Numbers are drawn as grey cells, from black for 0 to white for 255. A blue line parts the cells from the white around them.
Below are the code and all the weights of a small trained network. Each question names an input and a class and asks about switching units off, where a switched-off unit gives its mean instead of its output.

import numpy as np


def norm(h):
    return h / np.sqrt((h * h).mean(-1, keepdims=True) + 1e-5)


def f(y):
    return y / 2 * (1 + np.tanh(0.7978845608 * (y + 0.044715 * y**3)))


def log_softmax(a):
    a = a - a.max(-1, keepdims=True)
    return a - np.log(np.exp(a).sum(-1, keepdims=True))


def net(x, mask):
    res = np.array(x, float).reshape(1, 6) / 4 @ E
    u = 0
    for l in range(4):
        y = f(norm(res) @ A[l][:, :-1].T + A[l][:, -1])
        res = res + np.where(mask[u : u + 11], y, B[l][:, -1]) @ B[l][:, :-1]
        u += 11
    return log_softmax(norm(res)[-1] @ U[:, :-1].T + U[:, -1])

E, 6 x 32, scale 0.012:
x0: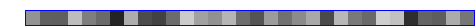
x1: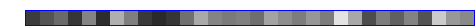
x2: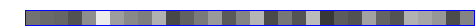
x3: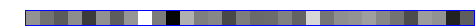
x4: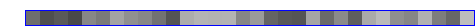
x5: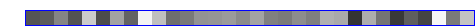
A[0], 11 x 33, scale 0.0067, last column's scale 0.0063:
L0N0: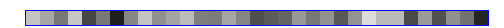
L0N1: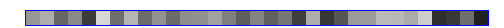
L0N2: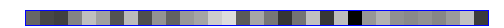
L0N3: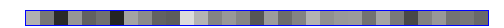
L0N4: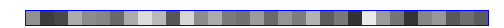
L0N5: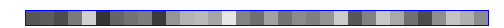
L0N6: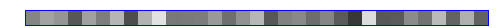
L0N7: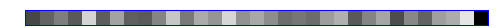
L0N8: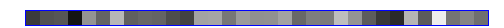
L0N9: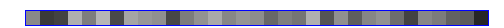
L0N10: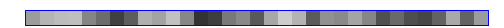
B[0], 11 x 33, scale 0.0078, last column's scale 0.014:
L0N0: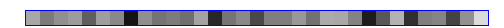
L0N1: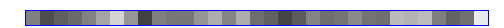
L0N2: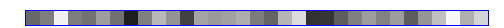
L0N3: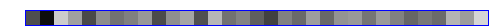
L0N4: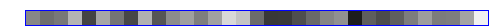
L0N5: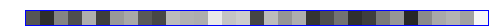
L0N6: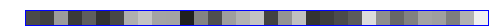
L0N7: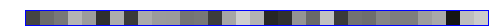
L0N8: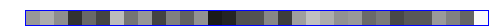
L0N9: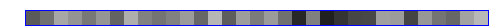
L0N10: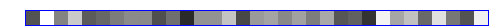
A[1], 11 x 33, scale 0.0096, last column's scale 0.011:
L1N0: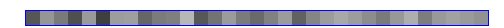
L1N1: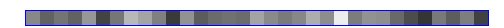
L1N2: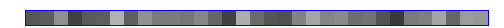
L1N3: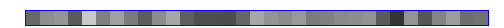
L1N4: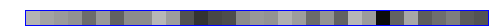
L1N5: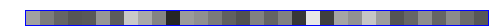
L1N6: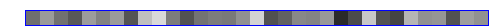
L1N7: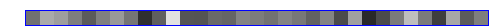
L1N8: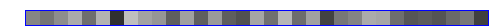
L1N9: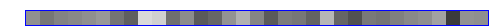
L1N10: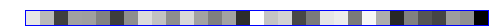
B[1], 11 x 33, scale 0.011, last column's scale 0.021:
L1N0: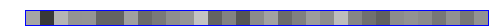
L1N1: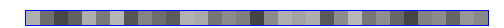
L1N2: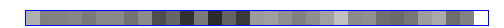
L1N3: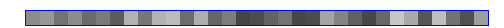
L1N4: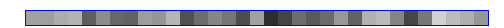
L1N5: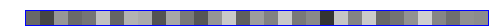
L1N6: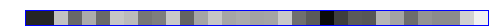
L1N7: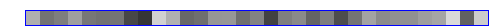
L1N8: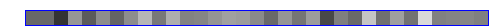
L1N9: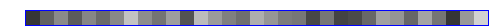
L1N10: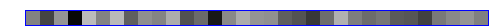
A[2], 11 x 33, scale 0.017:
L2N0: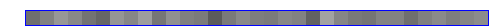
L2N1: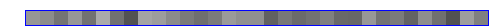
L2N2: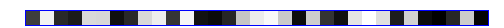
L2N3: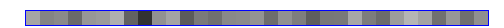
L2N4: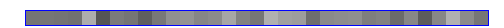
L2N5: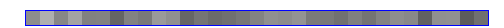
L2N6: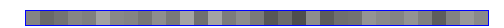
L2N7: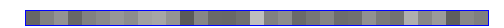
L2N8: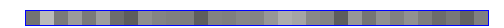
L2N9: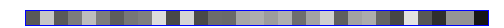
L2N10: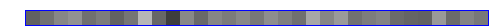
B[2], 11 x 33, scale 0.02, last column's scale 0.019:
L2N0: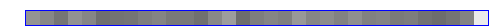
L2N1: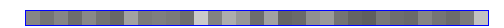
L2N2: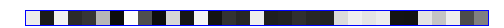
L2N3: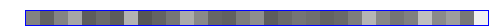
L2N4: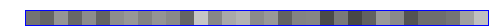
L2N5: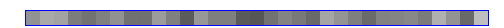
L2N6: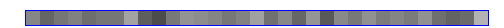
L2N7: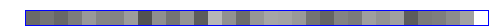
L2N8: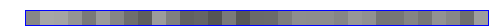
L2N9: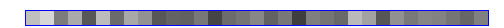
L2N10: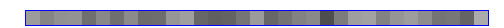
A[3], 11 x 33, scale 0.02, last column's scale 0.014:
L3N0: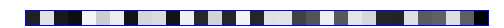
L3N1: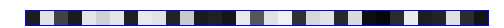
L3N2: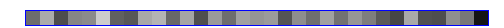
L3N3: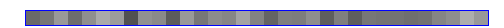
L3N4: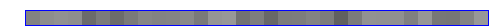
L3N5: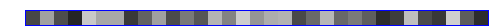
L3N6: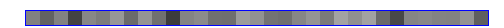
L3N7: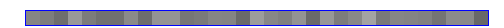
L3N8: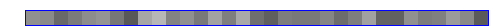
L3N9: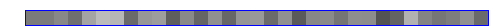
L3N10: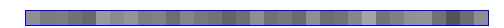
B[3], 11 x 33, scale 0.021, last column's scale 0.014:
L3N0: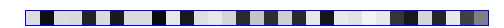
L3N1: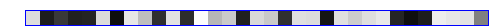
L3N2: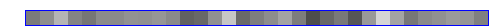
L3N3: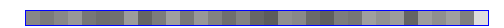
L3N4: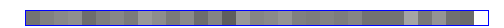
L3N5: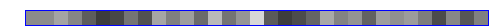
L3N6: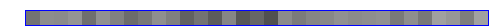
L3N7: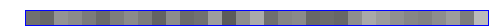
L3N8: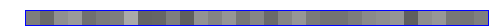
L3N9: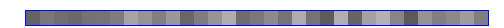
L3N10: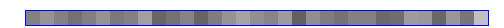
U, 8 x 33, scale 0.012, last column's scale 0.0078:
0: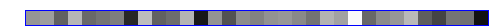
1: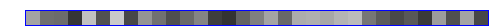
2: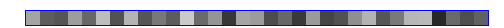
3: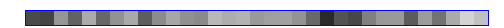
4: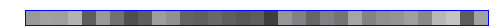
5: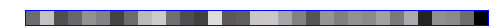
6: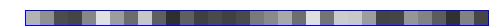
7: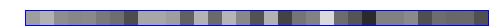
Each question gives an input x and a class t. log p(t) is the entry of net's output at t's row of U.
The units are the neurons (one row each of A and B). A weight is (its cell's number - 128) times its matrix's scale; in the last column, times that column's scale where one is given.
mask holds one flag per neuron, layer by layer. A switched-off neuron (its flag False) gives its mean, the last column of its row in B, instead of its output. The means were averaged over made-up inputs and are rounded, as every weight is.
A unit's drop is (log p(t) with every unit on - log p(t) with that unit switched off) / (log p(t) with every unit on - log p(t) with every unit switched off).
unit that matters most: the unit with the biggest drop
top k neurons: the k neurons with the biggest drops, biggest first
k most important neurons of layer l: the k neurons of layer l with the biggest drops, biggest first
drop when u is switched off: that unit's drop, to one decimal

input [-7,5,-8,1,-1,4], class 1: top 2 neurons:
[L0N8; L1N2]
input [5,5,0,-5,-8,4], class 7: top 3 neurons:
[L1N6; L2N7; L0N8]
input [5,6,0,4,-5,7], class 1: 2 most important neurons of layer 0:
[L0N8; L0N5]
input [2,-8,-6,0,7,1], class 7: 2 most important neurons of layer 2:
[L2N7; L2N1]
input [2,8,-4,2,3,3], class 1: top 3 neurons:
[L0N8; L1N6; L1N2]
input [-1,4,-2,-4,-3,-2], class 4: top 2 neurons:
[L1N6; L1N7]
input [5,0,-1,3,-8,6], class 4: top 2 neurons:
[L1N6; L2N10]
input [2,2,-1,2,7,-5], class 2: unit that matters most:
L1N6
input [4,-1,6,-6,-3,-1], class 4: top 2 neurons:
[L0N6; L0N4]
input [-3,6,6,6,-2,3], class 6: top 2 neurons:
[L0N8; L1N2]
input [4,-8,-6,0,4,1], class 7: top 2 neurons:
[L0N0; L1N6]
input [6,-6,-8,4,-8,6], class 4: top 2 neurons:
[L0N10; L2N10]
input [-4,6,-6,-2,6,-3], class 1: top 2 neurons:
[L0N8; L1N6]
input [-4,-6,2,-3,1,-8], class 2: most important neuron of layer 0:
[L0N1]
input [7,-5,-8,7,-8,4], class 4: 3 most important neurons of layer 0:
[L0N10; L0N3; L0N7]
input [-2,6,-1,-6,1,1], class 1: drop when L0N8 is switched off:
0.6
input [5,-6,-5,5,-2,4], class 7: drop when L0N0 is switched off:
0.1
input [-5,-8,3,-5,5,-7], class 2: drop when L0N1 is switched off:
0.3
